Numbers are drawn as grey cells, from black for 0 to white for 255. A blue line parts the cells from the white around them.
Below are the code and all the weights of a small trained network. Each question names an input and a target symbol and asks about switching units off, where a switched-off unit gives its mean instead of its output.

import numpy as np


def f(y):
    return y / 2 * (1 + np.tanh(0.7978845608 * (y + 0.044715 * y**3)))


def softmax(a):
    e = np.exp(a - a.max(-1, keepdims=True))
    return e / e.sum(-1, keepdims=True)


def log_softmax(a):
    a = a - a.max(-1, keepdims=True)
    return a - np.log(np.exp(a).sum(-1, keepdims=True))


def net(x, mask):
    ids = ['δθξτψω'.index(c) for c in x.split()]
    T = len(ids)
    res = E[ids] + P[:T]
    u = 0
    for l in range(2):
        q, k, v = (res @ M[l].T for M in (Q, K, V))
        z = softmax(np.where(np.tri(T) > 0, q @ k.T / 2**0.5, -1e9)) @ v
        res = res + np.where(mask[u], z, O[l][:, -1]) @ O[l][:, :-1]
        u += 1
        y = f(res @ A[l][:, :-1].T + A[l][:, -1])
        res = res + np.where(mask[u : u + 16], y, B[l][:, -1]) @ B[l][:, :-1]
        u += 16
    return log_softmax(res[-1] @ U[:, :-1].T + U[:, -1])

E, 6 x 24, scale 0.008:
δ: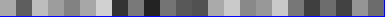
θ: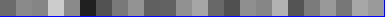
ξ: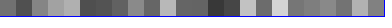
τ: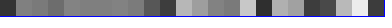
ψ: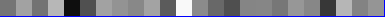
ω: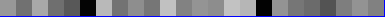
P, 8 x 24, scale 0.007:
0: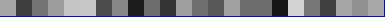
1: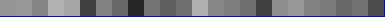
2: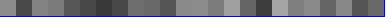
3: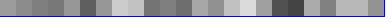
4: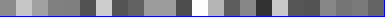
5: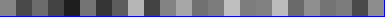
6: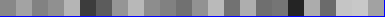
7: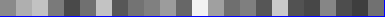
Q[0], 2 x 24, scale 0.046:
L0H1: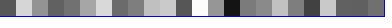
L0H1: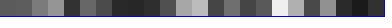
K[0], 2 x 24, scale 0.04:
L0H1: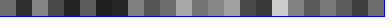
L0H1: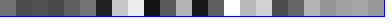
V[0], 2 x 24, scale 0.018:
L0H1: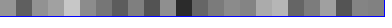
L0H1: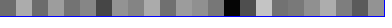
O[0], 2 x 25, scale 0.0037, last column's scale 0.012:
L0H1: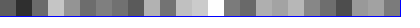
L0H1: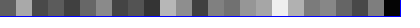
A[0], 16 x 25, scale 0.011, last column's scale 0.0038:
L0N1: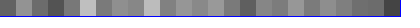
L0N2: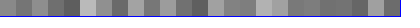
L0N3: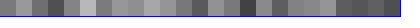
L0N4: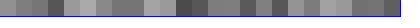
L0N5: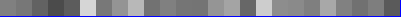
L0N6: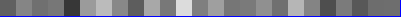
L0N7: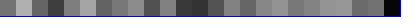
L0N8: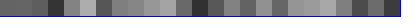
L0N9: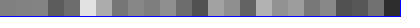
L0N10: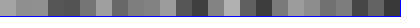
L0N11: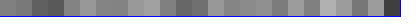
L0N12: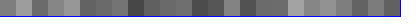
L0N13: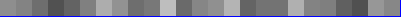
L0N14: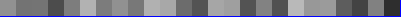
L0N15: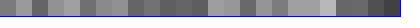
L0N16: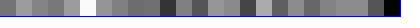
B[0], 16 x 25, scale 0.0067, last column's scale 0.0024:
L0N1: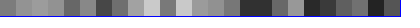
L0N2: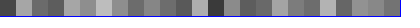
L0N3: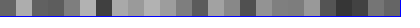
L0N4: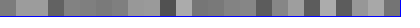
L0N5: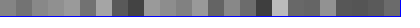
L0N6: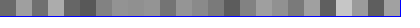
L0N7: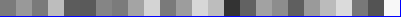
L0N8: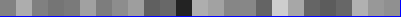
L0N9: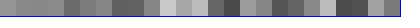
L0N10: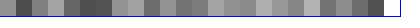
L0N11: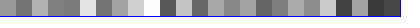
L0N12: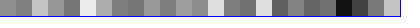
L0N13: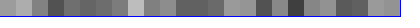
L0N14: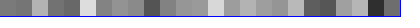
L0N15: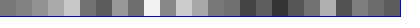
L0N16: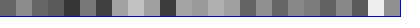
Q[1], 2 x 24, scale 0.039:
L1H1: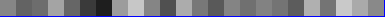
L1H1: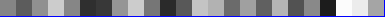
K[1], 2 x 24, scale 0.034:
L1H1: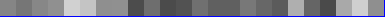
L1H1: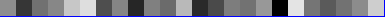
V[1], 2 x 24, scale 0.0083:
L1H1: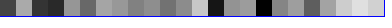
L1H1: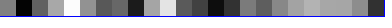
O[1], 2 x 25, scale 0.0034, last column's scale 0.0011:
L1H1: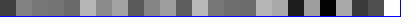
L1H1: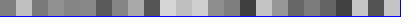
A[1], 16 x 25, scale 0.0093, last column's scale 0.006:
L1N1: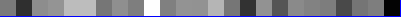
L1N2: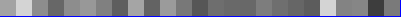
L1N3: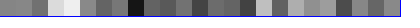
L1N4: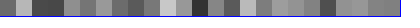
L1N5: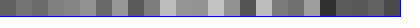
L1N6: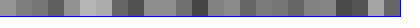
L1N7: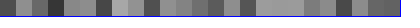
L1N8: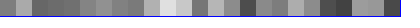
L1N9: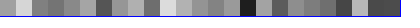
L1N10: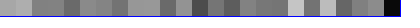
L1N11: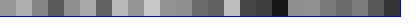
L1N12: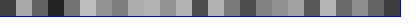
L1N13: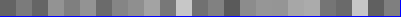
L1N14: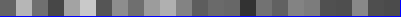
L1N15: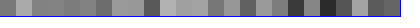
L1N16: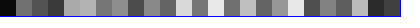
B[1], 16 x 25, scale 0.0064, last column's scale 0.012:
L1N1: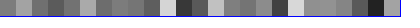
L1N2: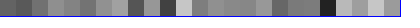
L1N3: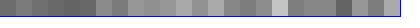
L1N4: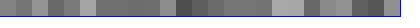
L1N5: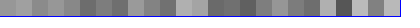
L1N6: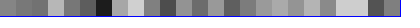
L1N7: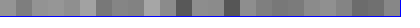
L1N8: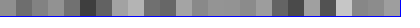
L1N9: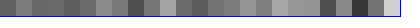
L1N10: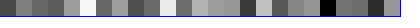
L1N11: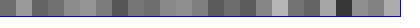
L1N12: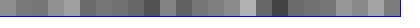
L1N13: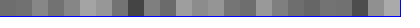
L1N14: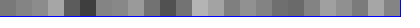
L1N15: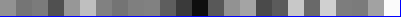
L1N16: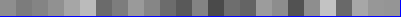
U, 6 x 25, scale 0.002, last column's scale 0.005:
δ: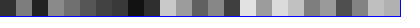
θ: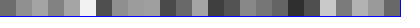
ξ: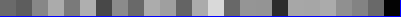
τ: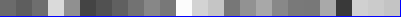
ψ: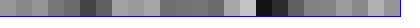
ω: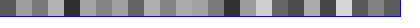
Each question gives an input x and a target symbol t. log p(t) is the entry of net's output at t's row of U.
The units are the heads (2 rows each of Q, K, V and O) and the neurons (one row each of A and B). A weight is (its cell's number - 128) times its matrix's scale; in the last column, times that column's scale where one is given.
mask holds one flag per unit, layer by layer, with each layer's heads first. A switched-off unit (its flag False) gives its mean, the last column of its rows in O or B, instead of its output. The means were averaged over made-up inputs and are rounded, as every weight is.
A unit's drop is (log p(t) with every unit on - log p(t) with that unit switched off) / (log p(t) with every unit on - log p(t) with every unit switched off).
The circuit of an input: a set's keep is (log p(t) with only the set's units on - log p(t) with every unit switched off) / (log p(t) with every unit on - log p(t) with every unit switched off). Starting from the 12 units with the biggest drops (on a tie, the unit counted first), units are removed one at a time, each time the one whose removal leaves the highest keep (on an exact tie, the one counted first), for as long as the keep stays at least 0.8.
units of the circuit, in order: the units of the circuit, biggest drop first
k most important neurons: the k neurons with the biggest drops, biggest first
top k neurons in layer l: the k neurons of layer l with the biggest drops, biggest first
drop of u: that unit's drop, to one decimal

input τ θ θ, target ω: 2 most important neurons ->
L0N16, L1N15
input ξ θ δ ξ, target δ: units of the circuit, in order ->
L0H1, L1N9, L1H1
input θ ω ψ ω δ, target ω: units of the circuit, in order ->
L0H1, L0N7, L1N2
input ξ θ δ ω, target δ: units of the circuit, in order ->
L1N9, L0H1, L1H1
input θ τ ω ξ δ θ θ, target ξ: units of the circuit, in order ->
L1N1, L0H1
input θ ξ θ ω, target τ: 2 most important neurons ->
L1N15, L0N12
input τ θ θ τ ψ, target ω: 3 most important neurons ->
L0N16, L0N6, L1N15
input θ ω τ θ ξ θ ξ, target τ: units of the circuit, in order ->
L0H1, L1N15, L1N9
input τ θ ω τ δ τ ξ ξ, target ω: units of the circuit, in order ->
L0N16, L1H1, L1N15
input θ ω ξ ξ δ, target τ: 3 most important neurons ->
L1N15, L0N12, L1N9
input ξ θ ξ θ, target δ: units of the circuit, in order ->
L1H1, L1N9, L0H1
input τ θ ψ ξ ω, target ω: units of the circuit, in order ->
L0H1, L0N7, L1H1
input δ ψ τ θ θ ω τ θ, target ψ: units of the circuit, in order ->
L0N16, L1H1, L0H1
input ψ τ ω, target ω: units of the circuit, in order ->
L0N7, L0H1
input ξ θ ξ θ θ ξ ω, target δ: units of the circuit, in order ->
L0H1, L1N9, L1H1
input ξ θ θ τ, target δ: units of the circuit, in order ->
L1N9, L1H1, L0H1
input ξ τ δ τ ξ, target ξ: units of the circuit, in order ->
L0H1, L1N1
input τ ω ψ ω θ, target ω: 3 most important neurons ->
L0N16, L0N7, L1N15
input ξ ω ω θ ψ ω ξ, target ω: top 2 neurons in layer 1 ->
L1N2, L1N9
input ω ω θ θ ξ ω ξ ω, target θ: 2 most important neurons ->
L1N15, L1N11
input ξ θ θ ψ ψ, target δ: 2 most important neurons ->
L1N9, L1N15
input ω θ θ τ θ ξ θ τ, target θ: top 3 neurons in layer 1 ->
L1N15, L1N16, L1N5
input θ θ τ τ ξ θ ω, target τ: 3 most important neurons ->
L1N15, L0N12, L1N9
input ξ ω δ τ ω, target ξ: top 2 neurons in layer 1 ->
L1N1, L1N15
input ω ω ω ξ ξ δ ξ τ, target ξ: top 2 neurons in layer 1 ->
L1N1, L1N11
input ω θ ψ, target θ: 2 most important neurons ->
L1N15, L1N11
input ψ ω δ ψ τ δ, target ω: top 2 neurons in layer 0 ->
L0N7, L0N10
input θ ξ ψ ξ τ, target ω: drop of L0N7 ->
0.6
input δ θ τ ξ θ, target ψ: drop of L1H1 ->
0.4
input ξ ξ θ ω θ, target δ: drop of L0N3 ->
0.0
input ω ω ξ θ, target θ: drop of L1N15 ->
0.3
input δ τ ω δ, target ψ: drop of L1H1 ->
0.5
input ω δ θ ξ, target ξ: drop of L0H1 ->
1.1
